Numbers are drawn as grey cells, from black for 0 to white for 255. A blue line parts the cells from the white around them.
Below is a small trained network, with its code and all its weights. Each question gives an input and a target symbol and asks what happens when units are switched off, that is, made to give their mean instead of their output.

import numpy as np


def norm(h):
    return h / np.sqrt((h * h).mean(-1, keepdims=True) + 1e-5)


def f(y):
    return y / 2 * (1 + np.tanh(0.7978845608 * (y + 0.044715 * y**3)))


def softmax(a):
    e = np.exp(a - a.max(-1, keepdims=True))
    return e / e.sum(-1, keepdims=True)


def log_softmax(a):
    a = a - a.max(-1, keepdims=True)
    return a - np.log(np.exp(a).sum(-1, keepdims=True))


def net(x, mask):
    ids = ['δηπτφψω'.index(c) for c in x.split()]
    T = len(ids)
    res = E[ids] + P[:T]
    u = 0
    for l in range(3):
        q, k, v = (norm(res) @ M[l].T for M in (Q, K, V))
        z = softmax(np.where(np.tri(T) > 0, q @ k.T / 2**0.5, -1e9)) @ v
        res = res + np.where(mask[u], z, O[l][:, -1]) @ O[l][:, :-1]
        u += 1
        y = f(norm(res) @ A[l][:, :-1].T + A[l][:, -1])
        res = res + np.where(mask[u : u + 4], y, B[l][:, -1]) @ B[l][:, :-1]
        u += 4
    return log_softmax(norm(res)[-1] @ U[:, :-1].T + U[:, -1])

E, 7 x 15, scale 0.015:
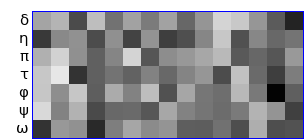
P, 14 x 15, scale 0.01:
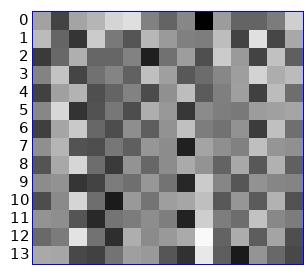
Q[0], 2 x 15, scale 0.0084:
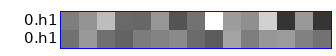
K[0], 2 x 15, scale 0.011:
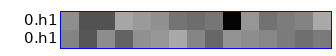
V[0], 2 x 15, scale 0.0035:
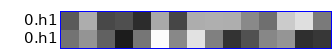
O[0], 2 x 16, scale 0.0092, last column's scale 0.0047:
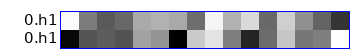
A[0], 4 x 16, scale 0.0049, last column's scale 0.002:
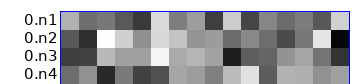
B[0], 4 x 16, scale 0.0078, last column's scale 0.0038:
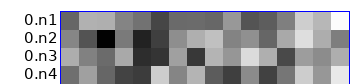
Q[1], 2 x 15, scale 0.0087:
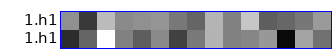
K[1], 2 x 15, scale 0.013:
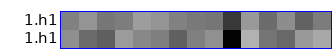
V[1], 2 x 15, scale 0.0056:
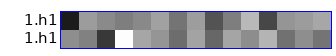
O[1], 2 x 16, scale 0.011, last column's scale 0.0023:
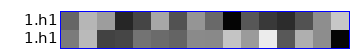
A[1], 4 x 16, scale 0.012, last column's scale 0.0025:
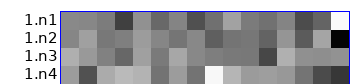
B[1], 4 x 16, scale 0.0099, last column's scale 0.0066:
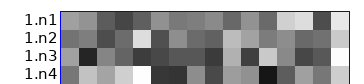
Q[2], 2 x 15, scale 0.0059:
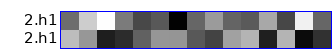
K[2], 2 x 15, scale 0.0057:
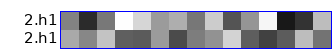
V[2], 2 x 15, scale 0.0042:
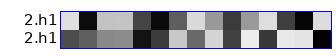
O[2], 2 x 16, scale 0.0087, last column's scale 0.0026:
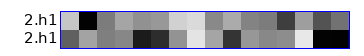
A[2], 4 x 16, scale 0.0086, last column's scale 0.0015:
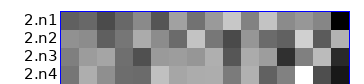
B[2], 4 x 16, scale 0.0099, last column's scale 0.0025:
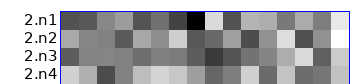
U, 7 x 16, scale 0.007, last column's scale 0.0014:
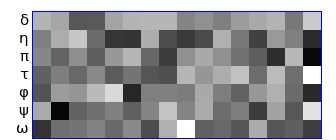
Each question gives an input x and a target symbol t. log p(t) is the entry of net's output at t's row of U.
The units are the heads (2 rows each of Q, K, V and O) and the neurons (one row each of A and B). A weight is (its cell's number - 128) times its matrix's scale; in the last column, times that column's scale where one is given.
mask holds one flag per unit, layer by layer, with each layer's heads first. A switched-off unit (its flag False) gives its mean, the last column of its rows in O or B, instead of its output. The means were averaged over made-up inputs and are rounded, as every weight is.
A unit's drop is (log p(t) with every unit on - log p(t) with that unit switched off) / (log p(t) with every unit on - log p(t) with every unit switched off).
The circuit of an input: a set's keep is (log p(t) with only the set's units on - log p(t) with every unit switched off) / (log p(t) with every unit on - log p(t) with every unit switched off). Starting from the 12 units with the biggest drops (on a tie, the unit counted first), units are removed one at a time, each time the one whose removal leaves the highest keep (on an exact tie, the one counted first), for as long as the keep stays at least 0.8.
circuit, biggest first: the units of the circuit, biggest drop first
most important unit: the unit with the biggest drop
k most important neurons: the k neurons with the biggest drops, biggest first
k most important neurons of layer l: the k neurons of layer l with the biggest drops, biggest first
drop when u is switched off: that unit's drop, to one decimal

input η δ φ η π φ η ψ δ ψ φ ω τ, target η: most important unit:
0.h1
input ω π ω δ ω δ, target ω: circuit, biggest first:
[0.n4 1.h1 0.h1]
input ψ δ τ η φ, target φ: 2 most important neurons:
[1.n4 0.n3]
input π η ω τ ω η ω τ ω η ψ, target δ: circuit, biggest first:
[1.n3 2.n4]
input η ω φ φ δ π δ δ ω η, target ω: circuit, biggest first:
[0.h1 1.h1]
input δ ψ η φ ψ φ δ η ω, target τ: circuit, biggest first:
[1.h1 0.n3]
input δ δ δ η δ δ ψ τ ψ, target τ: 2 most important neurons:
[0.n4 2.n1]
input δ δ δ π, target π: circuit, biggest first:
[2.h1 1.n1]
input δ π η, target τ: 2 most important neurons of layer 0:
[0.n4 0.n3]
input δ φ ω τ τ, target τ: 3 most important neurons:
[2.n1 0.n4 0.n3]
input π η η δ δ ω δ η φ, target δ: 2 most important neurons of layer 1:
[1.n3 1.n1]
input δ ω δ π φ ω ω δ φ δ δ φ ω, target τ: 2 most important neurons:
[2.n1 0.n3]
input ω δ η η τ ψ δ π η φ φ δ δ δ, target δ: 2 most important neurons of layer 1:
[1.n3 1.n4]
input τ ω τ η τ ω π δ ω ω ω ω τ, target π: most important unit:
2.h1
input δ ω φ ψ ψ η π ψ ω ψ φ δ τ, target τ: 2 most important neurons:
[2.n1 0.n3]
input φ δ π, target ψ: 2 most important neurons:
[1.n1 0.n2]
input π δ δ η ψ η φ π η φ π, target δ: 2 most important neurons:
[0.n2 1.n3]
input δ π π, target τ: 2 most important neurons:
[0.n4 0.n3]
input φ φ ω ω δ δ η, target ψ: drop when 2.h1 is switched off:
0.9
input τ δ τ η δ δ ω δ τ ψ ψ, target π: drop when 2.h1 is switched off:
1.0
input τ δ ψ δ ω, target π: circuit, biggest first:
[2.h1]
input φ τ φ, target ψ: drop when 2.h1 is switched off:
0.8
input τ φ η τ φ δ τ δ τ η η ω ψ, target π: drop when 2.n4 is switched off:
0.0
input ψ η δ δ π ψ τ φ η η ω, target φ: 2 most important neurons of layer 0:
[0.n3 0.n4]
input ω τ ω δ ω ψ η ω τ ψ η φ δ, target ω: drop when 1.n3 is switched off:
0.1
